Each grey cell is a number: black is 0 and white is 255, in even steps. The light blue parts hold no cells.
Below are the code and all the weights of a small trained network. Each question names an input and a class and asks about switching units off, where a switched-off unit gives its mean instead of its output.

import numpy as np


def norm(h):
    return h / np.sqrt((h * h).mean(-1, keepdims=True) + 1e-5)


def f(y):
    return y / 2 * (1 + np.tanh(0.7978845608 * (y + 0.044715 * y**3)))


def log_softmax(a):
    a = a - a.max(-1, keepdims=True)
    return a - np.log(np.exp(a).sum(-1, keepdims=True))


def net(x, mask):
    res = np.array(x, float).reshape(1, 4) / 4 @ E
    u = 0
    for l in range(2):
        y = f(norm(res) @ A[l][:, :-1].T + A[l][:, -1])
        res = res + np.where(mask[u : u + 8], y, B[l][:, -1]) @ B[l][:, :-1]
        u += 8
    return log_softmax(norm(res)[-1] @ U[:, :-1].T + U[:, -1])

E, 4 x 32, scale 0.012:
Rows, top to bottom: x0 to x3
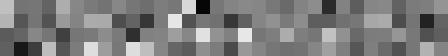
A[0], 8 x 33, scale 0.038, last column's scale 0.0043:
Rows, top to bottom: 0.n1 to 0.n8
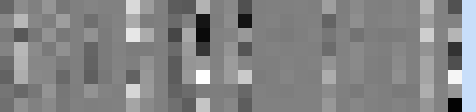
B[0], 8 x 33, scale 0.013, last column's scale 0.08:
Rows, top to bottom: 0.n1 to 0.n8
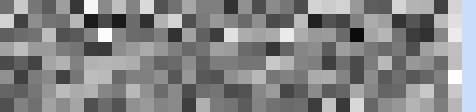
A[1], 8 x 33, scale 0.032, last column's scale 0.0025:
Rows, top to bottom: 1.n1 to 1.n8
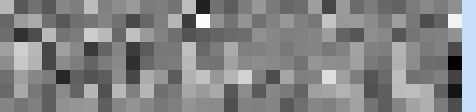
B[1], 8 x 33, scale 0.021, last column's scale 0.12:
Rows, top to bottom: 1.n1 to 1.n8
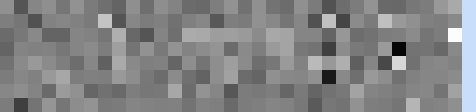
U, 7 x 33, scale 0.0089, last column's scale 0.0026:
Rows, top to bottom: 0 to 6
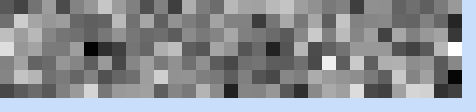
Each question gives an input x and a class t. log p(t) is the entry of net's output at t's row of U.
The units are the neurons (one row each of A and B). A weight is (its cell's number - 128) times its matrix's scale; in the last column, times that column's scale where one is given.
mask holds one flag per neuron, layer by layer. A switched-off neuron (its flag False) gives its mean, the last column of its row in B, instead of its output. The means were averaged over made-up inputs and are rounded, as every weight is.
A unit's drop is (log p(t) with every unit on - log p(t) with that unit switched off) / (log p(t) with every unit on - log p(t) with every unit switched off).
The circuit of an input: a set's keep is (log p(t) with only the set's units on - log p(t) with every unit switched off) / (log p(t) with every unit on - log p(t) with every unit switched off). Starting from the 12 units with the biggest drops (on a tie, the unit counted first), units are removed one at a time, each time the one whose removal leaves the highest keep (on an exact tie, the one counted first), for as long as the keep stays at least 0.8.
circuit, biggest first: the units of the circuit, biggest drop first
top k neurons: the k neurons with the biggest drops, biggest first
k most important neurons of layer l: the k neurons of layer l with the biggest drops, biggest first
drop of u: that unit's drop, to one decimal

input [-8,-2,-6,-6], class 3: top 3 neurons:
(0.n2, 0.n3, 0.n4)
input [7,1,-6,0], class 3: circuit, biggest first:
(0.n2)
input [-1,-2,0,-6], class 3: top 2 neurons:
(0.n3, 0.n4)
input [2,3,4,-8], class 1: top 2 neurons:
(0.n2, 0.n7)
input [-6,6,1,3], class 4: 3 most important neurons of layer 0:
(0.n3, 0.n6, 0.n5)
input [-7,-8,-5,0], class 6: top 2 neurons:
(0.n1, 0.n8)
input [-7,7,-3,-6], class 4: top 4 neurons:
(0.n6, 0.n3, 0.n5, 1.n2)
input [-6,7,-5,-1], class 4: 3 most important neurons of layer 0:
(0.n6, 0.n3, 0.n5)
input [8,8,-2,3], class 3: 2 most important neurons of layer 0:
(0.n6, 0.n5)
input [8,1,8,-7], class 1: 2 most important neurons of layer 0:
(0.n2, 0.n7)
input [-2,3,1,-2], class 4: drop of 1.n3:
0.2
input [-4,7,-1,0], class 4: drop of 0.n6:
1.0
